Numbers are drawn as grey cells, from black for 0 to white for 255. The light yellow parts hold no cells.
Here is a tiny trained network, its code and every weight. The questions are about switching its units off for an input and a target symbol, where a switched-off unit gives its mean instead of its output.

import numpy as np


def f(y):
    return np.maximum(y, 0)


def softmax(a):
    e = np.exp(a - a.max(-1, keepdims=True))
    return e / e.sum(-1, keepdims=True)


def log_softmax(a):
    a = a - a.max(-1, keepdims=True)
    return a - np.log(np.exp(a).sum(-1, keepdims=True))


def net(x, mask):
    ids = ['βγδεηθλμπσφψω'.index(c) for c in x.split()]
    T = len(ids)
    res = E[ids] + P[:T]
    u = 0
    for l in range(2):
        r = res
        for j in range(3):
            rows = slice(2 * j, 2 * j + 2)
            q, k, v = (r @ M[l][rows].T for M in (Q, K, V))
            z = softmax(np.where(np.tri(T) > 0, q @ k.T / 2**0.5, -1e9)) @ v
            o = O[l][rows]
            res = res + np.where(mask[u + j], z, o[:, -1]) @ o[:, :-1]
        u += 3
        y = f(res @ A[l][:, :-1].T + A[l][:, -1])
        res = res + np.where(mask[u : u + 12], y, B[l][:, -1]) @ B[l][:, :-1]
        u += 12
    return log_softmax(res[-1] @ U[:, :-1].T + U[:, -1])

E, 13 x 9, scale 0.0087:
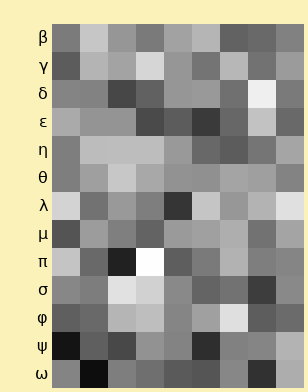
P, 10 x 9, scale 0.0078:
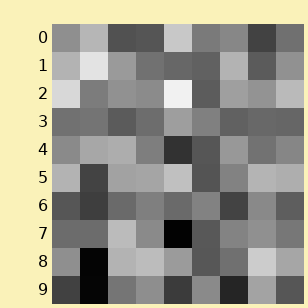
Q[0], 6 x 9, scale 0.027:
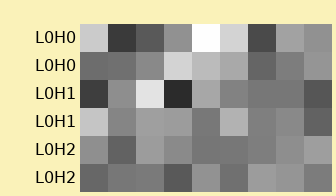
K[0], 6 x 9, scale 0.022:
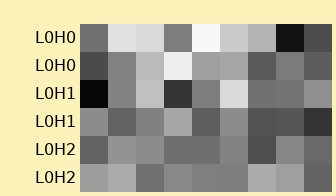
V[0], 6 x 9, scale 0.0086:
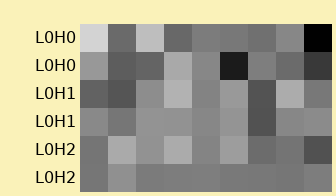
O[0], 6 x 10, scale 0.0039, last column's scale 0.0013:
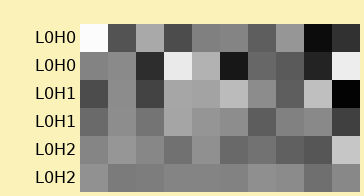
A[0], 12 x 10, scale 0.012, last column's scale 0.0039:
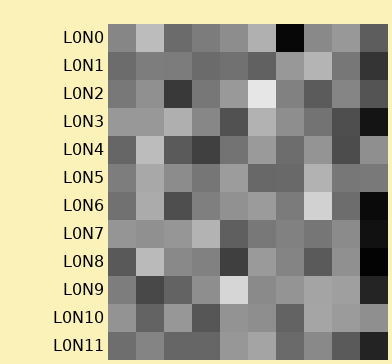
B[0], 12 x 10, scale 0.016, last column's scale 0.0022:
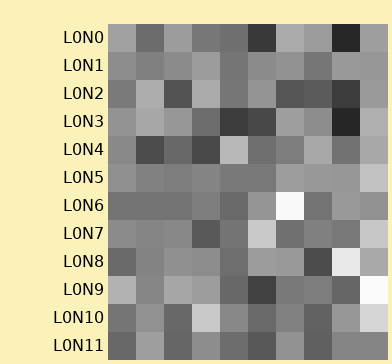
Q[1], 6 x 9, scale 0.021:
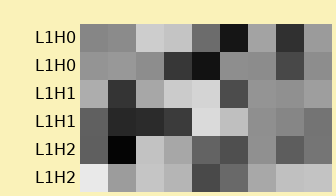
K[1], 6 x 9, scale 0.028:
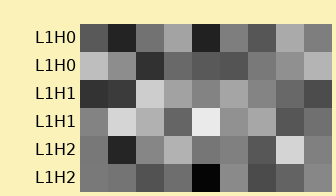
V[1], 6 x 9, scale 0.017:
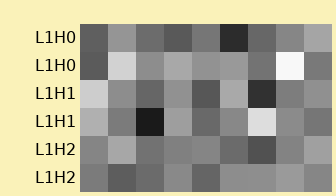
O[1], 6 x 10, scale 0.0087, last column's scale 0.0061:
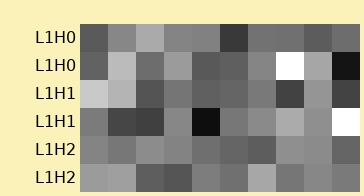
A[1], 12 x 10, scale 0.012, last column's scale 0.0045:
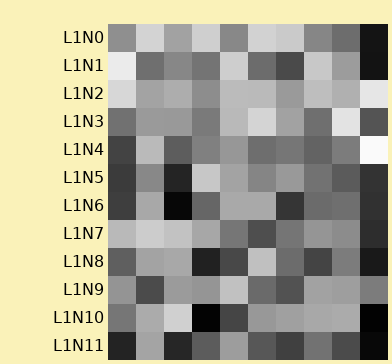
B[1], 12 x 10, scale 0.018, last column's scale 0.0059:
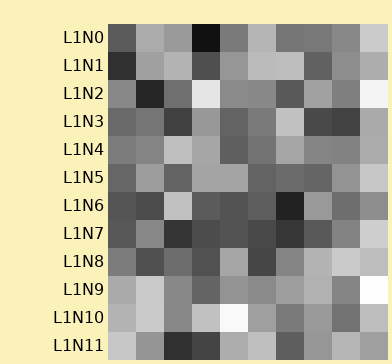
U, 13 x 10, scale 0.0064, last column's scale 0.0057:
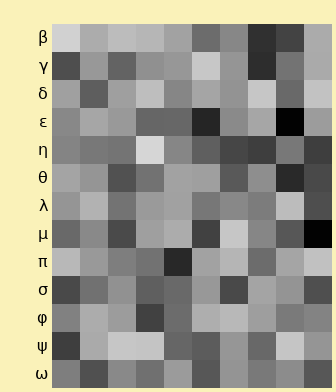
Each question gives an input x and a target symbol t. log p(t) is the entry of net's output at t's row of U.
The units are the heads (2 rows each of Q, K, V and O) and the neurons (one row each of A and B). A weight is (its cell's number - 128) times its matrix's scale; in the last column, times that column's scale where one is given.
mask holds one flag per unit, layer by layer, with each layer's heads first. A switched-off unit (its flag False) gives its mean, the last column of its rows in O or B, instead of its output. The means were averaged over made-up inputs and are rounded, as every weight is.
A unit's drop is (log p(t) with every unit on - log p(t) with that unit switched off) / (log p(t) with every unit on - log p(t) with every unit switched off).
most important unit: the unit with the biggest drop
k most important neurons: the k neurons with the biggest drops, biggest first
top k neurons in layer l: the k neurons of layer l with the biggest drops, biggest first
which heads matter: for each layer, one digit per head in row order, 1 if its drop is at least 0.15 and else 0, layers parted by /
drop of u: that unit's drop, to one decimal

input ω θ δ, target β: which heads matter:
000 / 100
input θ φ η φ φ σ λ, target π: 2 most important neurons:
L0N10, L1N2
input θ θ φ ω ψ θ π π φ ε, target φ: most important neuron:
L0N4
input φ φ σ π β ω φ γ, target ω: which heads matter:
000 / 100
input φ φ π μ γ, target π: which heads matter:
000 / 010
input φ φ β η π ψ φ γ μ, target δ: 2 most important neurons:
L0N9, L1N2
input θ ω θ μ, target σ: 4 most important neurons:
L1N6, L0N2, L1N11, L0N9
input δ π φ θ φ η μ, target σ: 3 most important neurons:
L0N2, L1N6, L0N9
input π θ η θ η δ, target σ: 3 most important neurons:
L1N7, L0N9, L1N2
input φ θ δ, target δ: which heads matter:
000 / 110
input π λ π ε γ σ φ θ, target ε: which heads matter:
100 / 100
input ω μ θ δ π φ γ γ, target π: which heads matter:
100 / 010
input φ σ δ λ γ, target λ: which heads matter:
100 / 010
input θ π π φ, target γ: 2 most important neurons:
L0N9, L0N3
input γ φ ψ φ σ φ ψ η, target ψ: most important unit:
L1H0
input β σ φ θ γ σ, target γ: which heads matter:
000 / 010
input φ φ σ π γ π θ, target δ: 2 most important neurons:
L0N3, L0N9
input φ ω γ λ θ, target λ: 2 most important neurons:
L1N10, L1N8
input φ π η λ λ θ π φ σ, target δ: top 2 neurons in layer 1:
L1N2, L1N7
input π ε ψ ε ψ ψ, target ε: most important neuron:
L0N9
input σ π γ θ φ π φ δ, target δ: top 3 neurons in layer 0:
L0N4, L0N6, L0N1
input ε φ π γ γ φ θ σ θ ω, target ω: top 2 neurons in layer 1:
L1N8, L1N10
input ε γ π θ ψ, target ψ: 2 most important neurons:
L1N4, L0N8
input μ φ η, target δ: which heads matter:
000 / 010
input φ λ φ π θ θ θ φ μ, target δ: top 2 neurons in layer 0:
L0N9, L0N7
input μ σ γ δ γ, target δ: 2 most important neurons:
L1N10, L0N6
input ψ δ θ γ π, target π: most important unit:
L1H1
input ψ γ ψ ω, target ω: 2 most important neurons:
L1N8, L0N7
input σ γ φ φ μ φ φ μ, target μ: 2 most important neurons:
L1N3, L1N8
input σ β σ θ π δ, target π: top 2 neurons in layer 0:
L0N9, L0N10
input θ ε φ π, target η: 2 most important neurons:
L0N2, L1N5
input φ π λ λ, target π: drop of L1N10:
0.2
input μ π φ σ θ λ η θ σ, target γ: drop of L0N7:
0.2
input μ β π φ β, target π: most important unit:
L1H1
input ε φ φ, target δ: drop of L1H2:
0.0
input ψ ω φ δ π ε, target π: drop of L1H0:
0.1
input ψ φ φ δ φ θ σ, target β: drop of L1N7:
0.1
